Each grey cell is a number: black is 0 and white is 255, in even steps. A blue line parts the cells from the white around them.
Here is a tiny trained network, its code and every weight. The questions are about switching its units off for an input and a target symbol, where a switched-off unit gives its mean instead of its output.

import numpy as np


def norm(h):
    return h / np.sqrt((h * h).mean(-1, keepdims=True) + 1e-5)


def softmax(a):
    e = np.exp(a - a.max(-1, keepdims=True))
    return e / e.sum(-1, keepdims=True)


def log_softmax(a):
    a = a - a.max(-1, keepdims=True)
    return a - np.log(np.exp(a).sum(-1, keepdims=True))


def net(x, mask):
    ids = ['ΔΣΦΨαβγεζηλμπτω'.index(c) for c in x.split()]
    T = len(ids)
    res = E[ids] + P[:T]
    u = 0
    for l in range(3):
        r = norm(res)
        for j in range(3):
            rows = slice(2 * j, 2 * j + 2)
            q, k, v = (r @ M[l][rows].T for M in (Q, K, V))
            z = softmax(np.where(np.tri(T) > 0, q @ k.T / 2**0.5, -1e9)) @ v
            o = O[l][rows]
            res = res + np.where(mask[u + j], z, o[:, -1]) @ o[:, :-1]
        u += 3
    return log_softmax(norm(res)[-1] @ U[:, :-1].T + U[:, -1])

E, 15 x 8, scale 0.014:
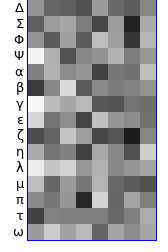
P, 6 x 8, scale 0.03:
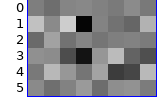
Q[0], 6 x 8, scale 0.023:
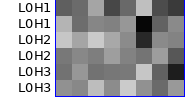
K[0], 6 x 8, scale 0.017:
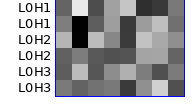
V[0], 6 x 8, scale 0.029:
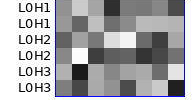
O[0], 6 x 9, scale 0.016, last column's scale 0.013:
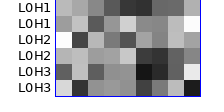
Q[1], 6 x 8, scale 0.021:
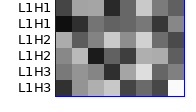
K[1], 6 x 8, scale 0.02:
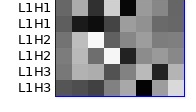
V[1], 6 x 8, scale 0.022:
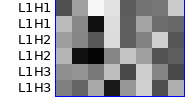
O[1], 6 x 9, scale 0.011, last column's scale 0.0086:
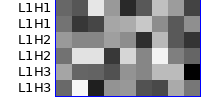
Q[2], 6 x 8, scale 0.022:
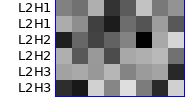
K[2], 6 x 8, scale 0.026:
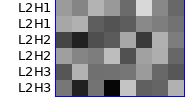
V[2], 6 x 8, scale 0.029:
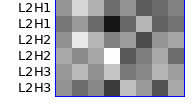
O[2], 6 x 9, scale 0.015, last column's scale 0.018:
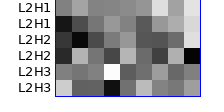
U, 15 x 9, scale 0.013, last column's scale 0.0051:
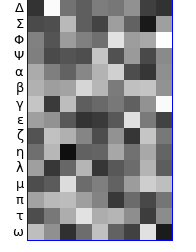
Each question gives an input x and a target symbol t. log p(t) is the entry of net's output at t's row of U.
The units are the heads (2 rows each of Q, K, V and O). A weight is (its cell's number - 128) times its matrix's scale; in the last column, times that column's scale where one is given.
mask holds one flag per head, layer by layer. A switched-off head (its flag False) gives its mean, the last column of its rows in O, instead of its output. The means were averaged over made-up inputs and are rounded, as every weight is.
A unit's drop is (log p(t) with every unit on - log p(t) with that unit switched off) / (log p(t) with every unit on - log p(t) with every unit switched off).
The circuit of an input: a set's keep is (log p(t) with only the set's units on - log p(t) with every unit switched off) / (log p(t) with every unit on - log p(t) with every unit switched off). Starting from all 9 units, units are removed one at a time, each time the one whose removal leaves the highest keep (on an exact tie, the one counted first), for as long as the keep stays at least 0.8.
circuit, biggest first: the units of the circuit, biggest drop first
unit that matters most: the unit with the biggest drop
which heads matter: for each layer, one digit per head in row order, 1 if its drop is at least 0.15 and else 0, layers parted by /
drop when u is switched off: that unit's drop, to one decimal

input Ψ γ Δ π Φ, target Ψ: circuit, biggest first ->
[L2H2 L0H2]
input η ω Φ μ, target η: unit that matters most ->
L0H3
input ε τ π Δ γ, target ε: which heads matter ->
011 / 101 / 010
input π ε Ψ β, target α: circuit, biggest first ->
[L0H2 L0H3]
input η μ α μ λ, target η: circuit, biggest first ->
[L0H2 L0H3]
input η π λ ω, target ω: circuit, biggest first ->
[L0H2 L2H2]
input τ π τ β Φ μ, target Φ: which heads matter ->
000 / 000 / 000
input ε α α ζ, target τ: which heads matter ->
111 / 000 / 101
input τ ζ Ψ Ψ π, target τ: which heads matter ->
110 / 000 / 000
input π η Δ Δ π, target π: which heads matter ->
011 / 001 / 010
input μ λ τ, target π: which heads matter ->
011 / 000 / 000
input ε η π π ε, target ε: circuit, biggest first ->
[L0H2 L2H2]
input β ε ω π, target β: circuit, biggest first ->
[L0H2 L0H3 L2H3]
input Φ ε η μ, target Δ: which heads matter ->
111 / 000 / 100
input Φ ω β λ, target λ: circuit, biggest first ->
[L1H2]
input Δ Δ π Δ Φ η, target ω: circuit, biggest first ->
[L0H2 L0H1 L0H3]
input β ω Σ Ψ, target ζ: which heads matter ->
111 / 110 / 010
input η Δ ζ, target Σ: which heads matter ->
101 / 000 / 000
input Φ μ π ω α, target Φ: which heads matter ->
010 / 000 / 000
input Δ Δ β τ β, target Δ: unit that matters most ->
L0H2
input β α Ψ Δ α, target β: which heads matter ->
111 / 000 / 101
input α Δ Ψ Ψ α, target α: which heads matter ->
100 / 000 / 100
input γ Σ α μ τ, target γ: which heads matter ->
001 / 000 / 000
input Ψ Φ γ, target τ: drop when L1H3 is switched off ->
0.1
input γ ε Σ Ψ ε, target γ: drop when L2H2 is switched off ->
-0.1
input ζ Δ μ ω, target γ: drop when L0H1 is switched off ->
0.2
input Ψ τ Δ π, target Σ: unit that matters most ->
L0H1
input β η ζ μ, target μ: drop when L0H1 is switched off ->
0.5
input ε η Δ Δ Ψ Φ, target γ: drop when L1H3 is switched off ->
0.1
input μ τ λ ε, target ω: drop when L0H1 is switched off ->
0.2
